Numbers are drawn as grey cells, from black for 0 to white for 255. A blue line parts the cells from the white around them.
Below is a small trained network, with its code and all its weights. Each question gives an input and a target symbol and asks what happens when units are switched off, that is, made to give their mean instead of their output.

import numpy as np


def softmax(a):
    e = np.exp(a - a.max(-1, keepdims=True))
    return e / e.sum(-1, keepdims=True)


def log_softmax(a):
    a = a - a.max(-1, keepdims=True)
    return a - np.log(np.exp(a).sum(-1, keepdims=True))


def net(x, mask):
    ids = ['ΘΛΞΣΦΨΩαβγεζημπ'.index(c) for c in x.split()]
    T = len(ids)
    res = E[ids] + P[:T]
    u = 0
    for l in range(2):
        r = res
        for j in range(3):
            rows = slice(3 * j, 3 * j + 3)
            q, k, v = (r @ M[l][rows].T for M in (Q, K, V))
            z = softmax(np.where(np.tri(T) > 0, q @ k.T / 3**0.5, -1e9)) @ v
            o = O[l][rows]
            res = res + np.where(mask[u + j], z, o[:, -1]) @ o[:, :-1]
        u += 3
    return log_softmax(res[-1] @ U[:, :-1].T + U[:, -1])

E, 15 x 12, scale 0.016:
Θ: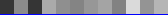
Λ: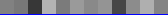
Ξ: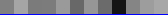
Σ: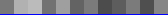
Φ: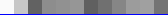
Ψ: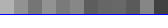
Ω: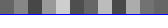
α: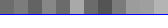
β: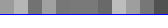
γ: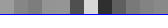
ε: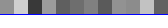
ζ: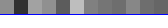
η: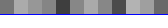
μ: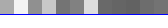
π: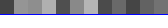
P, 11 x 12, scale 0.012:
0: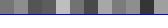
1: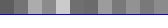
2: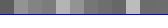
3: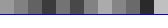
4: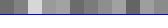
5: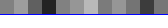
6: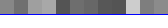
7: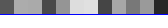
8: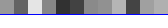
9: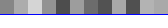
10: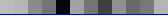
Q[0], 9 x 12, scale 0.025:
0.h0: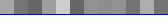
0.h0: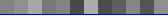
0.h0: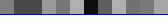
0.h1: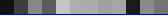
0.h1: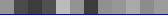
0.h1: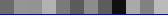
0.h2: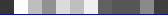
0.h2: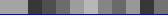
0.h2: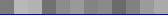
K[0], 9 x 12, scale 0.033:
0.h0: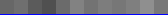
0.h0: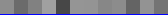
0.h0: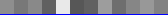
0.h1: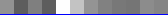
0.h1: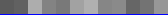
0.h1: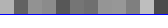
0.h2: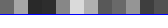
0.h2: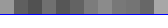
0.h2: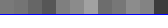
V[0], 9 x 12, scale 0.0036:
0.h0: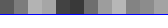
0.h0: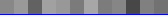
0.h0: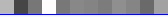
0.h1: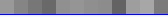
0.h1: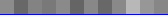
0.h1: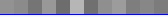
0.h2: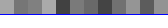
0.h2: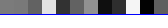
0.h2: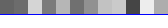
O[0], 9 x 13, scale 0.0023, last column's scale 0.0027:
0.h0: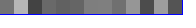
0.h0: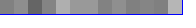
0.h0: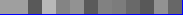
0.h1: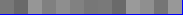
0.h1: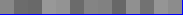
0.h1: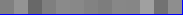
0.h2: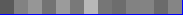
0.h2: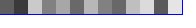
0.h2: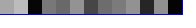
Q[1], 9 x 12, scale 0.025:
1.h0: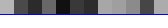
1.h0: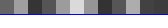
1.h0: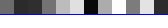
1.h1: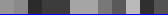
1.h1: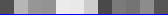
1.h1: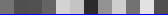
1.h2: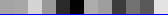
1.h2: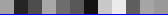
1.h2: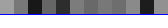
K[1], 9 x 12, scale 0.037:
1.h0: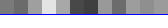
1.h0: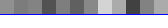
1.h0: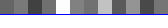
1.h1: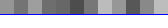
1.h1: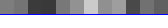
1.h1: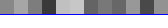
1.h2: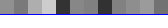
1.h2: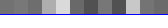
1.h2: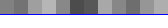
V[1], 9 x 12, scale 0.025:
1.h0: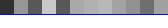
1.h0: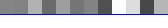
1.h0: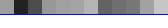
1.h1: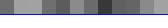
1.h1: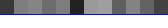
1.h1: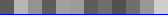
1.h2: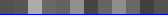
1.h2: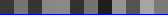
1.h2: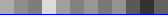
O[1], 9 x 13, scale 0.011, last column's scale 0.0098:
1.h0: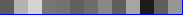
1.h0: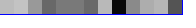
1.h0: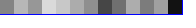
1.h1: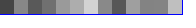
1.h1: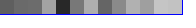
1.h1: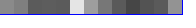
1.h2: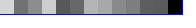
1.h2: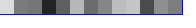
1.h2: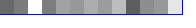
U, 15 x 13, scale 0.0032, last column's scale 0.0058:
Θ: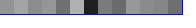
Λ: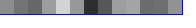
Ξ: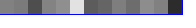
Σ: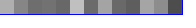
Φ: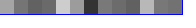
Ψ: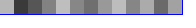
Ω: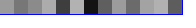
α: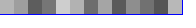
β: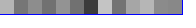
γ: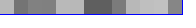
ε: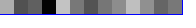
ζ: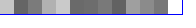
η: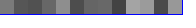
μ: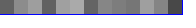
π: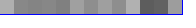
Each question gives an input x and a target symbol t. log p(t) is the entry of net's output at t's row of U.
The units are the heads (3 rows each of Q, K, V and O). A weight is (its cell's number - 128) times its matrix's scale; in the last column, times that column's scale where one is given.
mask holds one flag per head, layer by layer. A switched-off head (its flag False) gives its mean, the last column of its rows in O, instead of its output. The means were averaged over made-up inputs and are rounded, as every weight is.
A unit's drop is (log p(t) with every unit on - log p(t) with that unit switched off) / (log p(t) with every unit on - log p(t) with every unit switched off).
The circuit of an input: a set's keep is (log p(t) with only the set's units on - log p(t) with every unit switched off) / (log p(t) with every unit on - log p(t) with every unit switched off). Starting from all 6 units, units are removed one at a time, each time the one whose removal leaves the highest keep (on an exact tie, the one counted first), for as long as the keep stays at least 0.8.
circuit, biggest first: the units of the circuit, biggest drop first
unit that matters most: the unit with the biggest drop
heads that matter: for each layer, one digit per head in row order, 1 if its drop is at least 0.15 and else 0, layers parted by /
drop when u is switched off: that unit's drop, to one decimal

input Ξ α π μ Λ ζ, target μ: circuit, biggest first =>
(1.h2)
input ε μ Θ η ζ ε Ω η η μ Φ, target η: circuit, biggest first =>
(1.h2; 1.h0)
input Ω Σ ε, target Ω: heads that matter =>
000 / 010
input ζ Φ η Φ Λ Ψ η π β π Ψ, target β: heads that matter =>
000 / 110
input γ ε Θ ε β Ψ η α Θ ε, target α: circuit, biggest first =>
(1.h1; 1.h0)
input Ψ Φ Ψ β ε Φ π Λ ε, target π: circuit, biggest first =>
(1.h2; 1.h0)
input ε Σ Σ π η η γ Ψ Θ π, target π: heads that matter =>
000 / 101
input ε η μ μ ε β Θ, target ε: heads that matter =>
000 / 001
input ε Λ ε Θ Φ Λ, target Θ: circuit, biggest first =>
(1.h0; 1.h1)
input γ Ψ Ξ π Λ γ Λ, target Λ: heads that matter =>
001 / 100
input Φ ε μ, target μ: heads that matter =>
000 / 001
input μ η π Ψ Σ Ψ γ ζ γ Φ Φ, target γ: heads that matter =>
000 / 100
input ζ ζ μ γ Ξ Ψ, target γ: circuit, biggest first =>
(1.h0; 1.h2)
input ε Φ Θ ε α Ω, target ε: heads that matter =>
000 / 001
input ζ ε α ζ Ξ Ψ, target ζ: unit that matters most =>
1.h2
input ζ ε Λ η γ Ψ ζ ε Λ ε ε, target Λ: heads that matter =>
000 / 100
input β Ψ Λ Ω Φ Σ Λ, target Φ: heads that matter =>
001 / 111
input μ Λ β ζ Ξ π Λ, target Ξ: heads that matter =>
001 / 110
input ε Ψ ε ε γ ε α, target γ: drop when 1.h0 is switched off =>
0.7
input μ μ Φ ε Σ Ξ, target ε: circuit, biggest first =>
(1.h2)
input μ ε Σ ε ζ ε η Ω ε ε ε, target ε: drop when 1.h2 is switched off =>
0.6
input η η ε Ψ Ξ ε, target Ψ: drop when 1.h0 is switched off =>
0.7
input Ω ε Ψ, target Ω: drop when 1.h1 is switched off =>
1.0
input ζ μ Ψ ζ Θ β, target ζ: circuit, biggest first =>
(1.h2; 1.h0)
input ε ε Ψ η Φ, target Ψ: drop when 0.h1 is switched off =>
0.0
